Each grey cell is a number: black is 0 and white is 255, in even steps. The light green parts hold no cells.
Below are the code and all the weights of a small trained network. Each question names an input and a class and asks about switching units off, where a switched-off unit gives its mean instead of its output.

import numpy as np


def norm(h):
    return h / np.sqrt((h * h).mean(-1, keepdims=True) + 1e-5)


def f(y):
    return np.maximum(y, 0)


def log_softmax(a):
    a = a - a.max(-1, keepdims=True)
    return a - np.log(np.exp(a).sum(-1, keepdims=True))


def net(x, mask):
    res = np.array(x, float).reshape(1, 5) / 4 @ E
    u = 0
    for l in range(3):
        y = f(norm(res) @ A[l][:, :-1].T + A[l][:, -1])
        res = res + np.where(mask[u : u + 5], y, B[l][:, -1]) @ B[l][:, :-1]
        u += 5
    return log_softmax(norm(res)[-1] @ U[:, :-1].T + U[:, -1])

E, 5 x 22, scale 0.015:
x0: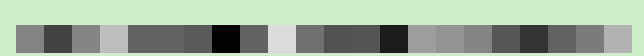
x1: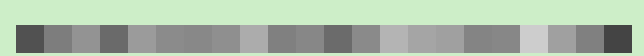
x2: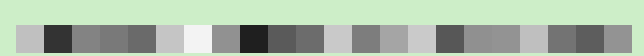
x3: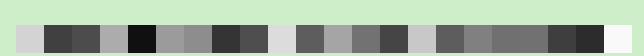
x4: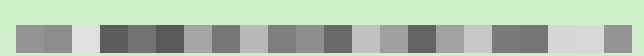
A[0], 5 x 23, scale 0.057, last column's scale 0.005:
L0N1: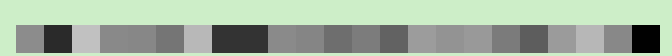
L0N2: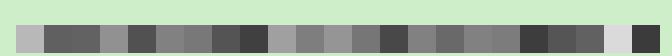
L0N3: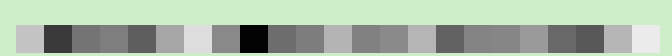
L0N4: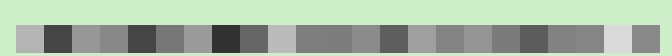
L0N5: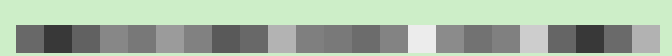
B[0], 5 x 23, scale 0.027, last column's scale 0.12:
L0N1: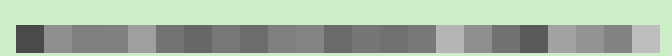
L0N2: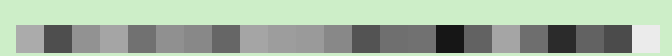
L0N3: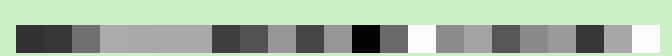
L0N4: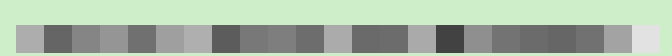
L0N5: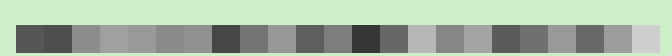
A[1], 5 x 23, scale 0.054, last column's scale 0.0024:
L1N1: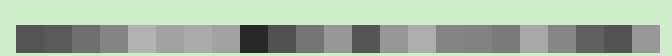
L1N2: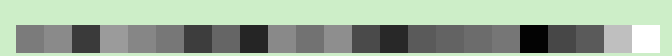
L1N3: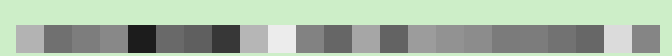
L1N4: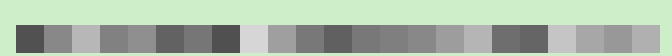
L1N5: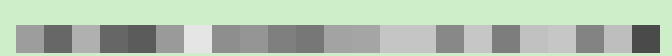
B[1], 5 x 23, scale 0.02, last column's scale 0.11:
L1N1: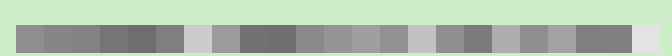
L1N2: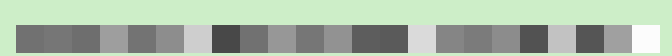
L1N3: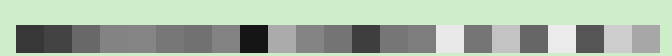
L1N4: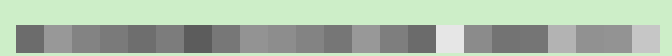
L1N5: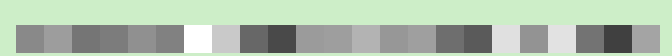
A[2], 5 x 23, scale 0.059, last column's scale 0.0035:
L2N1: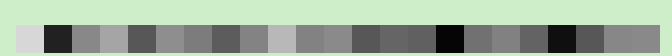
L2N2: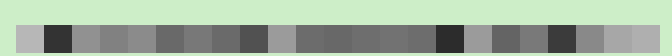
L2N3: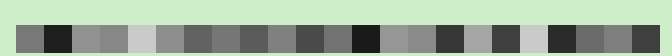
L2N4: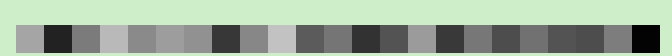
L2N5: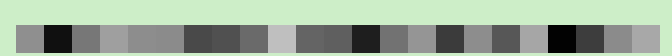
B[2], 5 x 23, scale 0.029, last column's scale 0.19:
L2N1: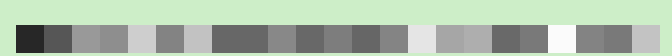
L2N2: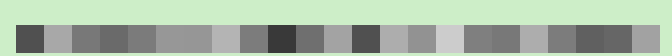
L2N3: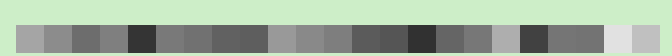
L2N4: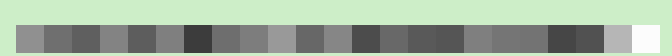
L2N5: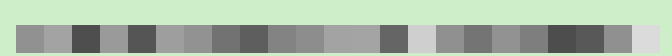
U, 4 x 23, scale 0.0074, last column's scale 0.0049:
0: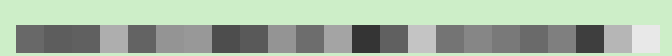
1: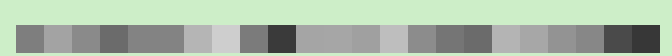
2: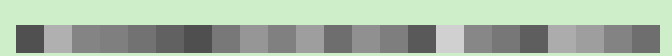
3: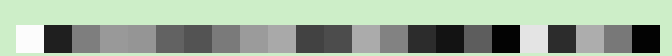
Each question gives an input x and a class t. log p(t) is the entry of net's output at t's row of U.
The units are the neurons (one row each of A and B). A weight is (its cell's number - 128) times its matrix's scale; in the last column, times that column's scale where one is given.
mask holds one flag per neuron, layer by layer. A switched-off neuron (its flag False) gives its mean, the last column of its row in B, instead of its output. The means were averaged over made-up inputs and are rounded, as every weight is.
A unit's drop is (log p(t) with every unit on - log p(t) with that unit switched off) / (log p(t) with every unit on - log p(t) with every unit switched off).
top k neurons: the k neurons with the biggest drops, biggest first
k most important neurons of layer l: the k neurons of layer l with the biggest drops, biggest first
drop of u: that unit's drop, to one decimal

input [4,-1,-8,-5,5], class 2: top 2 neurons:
[L0N2; L0N3]
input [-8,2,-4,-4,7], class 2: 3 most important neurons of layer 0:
[L0N2; L0N4; L0N3]
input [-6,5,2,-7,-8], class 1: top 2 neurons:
[L0N2; L2N4]
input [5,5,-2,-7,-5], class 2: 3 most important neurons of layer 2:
[L2N4; L2N5; L2N1]
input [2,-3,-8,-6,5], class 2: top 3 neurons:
[L0N2; L0N3; L0N4]
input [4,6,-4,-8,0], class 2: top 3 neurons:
[L0N2; L0N3; L0N4]
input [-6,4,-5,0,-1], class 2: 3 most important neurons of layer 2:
[L2N4; L2N5; L2N1]
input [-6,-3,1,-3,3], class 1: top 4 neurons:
[L0N2; L0N1; L0N3; L2N4]
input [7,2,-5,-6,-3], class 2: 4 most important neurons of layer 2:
[L2N4; L2N5; L2N1; L2N3]
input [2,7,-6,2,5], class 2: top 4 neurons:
[L0N2; L0N3; L0N4; L0N5]
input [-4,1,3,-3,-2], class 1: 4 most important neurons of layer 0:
[L0N2; L0N5; L0N3; L0N4]
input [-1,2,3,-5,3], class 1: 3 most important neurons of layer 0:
[L0N2; L0N1; L0N3]
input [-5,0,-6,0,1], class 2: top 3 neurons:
[L0N2; L0N3; L0N4]
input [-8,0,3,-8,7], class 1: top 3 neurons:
[L0N2; L0N1; L0N3]
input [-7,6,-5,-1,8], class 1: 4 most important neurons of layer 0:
[L0N2; L0N1; L0N3; L0N5]
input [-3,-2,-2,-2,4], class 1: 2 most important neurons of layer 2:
[L2N4; L2N3]
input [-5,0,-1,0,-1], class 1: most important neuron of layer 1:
[L1N2]
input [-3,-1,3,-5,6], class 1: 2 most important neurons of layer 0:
[L0N2; L0N1]
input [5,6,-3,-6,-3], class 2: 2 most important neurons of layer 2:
[L2N4; L2N5]
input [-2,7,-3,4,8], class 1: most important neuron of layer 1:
[L1N5]
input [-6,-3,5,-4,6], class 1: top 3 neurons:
[L0N2; L0N3; L0N5]
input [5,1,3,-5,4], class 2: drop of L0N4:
0.2
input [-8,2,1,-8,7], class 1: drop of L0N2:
0.8
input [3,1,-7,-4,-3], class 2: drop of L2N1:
0.1
